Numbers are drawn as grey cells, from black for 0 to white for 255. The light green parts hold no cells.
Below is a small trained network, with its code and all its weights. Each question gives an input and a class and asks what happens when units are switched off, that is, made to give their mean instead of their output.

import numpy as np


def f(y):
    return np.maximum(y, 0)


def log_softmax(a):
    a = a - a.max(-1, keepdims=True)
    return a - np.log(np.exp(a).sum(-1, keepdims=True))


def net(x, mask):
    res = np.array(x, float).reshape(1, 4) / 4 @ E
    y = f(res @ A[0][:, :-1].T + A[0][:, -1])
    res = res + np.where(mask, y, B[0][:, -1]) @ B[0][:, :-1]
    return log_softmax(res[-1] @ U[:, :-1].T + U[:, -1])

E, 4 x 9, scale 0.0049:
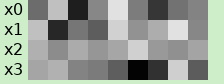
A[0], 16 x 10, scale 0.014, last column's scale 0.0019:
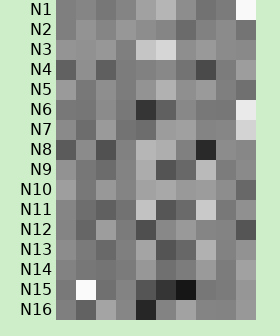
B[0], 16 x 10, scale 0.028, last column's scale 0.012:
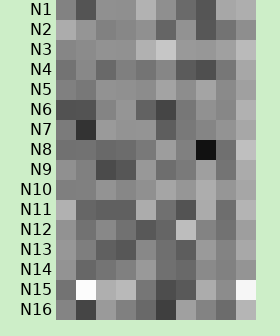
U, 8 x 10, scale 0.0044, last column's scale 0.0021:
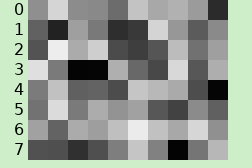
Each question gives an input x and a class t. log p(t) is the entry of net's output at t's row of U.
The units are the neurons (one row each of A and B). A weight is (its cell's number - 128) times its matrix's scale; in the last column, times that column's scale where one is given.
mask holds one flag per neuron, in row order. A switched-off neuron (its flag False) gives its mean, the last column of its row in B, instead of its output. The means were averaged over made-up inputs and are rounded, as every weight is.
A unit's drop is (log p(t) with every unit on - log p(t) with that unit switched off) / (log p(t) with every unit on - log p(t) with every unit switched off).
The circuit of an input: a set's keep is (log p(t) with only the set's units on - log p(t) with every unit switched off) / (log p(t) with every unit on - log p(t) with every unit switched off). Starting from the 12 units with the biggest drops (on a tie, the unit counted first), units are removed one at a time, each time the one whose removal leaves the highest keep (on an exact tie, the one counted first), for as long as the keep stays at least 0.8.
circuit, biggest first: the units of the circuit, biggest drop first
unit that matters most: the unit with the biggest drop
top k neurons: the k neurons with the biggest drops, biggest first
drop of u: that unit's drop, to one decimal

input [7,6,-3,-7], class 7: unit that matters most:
N8
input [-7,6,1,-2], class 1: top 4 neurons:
N16, N12, N7, N15
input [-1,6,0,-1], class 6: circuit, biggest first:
N3, N10
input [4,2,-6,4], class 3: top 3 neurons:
N11, N9, N13
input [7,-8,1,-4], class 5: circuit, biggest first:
N15, N8
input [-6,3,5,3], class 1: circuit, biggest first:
N16, N15
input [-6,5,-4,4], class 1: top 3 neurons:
N16, N6, N12
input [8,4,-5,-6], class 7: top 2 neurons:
N8, N15
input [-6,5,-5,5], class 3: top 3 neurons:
N11, N9, N13
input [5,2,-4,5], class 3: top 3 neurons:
N11, N9, N13
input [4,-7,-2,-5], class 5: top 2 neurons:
N15, N16
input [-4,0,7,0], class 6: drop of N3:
0.1
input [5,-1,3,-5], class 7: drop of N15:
0.3
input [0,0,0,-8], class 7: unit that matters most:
N8
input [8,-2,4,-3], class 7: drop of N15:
0.2
